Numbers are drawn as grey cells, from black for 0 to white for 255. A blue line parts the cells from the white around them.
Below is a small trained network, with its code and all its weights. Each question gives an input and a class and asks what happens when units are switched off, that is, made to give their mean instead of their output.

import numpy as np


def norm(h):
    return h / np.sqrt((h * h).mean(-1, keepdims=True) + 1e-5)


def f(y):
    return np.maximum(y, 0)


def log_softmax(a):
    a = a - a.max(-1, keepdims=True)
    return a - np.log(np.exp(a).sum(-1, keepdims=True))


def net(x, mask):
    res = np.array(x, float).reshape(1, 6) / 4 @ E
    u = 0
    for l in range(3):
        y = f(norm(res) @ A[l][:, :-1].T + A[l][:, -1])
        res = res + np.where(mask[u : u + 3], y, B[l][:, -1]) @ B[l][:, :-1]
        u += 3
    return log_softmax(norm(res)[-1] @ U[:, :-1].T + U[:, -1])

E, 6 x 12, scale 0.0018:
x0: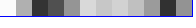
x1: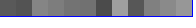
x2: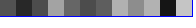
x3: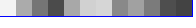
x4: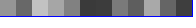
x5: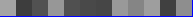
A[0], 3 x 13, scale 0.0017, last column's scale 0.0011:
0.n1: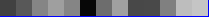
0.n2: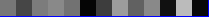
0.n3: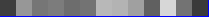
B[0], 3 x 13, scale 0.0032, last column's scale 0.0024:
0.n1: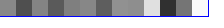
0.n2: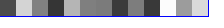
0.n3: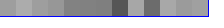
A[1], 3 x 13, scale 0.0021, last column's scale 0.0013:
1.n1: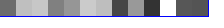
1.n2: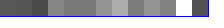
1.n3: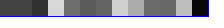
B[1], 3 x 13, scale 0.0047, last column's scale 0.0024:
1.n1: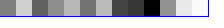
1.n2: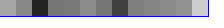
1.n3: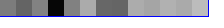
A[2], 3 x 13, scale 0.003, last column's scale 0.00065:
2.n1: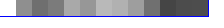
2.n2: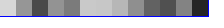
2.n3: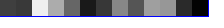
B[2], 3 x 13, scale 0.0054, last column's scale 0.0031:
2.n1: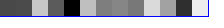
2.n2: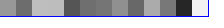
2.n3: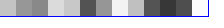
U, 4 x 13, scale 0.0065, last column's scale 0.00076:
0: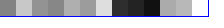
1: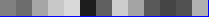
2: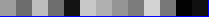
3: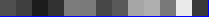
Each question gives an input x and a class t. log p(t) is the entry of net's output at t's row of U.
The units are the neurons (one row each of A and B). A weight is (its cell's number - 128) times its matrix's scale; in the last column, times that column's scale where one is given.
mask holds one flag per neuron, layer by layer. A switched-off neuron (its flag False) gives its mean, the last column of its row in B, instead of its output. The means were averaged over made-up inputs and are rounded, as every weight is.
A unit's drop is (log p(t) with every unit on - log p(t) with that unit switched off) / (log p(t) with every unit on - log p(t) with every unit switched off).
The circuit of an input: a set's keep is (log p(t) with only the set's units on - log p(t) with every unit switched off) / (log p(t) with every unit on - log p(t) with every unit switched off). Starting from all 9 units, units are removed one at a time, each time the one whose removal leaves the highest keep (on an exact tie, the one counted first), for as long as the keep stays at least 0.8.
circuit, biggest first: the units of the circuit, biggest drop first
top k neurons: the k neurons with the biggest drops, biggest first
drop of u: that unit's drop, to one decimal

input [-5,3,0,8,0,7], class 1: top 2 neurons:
(1.n1; 1.n2)
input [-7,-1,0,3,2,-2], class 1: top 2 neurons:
(0.n2; 2.n3)
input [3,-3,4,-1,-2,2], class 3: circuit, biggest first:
(1.n3; 2.n3)
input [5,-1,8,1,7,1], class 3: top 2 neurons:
(0.n2; 1.n3)
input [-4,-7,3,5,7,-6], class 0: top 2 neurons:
(0.n1; 1.n1)
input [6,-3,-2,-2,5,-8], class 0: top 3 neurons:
(1.n1; 0.n1; 2.n3)
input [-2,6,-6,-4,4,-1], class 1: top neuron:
(2.n3)
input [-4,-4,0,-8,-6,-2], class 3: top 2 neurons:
(0.n1; 0.n2)
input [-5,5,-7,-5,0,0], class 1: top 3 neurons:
(2.n3; 0.n2; 0.n1)
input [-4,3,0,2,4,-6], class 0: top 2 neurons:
(1.n1; 2.n2)
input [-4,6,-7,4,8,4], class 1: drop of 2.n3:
0.1
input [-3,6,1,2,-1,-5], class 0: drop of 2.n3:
0.1
